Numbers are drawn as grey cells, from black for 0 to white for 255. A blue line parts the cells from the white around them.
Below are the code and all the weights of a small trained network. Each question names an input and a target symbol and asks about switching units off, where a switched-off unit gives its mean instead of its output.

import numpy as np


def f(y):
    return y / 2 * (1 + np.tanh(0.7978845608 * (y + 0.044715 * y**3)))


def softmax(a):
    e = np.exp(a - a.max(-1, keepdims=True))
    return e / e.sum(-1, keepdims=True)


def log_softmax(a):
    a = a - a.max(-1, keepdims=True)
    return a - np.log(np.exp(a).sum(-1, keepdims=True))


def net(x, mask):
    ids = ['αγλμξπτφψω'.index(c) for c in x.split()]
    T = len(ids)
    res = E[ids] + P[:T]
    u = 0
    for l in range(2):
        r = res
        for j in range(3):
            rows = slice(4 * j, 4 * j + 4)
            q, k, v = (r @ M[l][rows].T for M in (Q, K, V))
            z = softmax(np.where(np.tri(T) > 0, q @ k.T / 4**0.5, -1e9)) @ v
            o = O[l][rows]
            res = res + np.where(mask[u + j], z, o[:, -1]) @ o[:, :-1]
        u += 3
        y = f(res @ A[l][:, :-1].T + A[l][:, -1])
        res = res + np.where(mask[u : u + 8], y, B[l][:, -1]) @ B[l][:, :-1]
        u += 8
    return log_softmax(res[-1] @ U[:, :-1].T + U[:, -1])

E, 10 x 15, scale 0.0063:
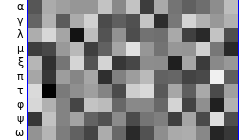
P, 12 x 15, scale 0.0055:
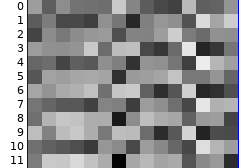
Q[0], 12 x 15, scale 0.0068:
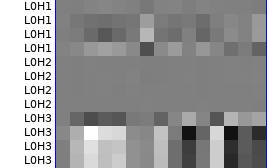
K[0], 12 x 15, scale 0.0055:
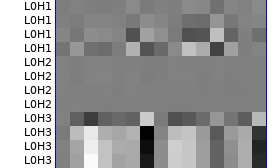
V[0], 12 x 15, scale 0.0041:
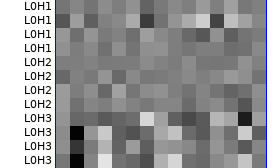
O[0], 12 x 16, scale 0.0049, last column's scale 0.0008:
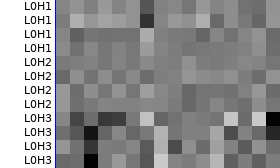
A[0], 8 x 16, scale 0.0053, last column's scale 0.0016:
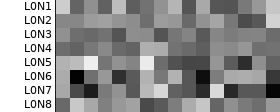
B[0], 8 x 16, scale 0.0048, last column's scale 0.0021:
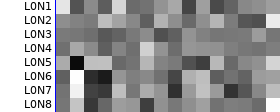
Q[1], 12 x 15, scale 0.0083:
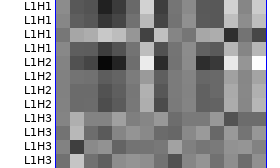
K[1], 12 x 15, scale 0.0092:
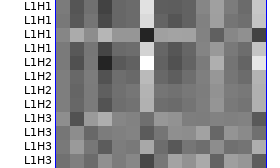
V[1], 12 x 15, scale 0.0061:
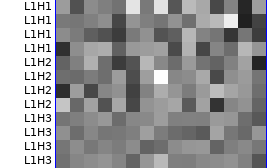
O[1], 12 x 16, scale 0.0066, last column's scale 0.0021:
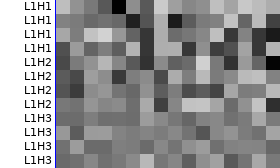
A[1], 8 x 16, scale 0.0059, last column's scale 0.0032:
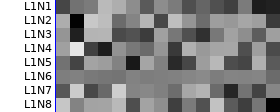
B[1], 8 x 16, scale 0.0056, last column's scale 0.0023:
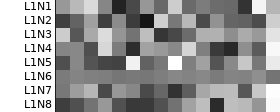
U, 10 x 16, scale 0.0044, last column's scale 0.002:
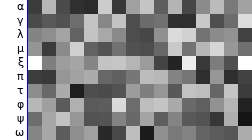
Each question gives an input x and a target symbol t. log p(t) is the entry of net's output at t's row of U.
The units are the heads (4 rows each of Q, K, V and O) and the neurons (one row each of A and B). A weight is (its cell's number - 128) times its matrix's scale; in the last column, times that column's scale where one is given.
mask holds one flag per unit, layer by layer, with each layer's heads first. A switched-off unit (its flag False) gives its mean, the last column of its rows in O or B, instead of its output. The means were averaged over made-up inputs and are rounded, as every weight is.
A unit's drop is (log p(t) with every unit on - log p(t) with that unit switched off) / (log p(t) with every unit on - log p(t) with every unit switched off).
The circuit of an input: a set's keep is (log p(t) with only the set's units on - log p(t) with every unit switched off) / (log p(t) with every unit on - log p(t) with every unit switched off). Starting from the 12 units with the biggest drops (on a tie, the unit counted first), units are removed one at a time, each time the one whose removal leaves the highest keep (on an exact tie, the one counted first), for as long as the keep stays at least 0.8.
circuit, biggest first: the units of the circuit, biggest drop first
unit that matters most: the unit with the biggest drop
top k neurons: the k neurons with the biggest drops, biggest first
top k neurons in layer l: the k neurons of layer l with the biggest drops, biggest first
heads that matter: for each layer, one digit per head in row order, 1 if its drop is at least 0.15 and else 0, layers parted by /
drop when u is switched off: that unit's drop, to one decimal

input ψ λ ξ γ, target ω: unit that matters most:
L0N7
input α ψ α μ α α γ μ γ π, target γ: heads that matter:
000 / 110
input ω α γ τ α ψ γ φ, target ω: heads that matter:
001 / 110
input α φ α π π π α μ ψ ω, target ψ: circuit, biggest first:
(L1N1 L1H1 L0H3 L1H2)
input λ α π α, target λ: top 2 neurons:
(L0N7 L1N7)
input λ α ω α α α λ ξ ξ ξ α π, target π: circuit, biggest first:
(L1H2 L1N2 L1H1 L0H3)
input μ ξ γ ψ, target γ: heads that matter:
000 / 110
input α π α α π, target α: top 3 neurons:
(L0N6 L0N5 L1N3)
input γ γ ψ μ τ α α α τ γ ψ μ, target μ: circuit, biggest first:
(L1H2 L1N3 L1H1 L0H3)
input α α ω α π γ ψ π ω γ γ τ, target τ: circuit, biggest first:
(L1H1 L1H2 L1N2 L0N1)
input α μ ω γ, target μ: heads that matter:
001 / 100
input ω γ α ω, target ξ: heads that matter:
000 / 100
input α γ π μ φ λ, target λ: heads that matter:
000 / 110
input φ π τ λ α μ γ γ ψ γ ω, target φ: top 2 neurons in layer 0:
(L0N5 L0N1)
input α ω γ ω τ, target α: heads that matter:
001 / 100
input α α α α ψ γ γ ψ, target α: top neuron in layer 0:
(L0N5)
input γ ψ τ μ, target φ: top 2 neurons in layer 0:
(L0N7 L0N1)
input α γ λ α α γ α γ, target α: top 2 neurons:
(L0N5 L1N3)
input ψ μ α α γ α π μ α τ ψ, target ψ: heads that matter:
100 / 110
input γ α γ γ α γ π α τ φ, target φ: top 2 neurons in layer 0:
(L0N7 L0N1)
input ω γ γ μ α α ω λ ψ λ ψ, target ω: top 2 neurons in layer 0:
(L0N5 L0N6)
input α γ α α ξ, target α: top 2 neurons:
(L0N6 L0N5)
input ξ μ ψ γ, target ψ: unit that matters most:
L1N1
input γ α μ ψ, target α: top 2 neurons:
(L1N5 L0N7)
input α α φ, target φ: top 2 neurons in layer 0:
(L0N8 L0N1)
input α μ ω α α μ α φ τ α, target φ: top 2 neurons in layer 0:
(L0N7 L0N1)
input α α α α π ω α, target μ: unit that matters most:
L1N8
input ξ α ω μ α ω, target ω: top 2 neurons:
(L1N4 L0N8)
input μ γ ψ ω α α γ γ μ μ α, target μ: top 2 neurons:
(L1N3 L0N7)
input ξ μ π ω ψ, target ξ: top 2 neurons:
(L0N7 L1N8)
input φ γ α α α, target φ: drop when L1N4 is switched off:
0.4
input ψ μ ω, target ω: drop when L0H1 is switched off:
0.1
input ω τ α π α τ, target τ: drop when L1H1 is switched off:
0.6
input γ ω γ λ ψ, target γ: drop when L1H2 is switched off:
0.2
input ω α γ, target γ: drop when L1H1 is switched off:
0.5
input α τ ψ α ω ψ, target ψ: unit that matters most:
L1N1
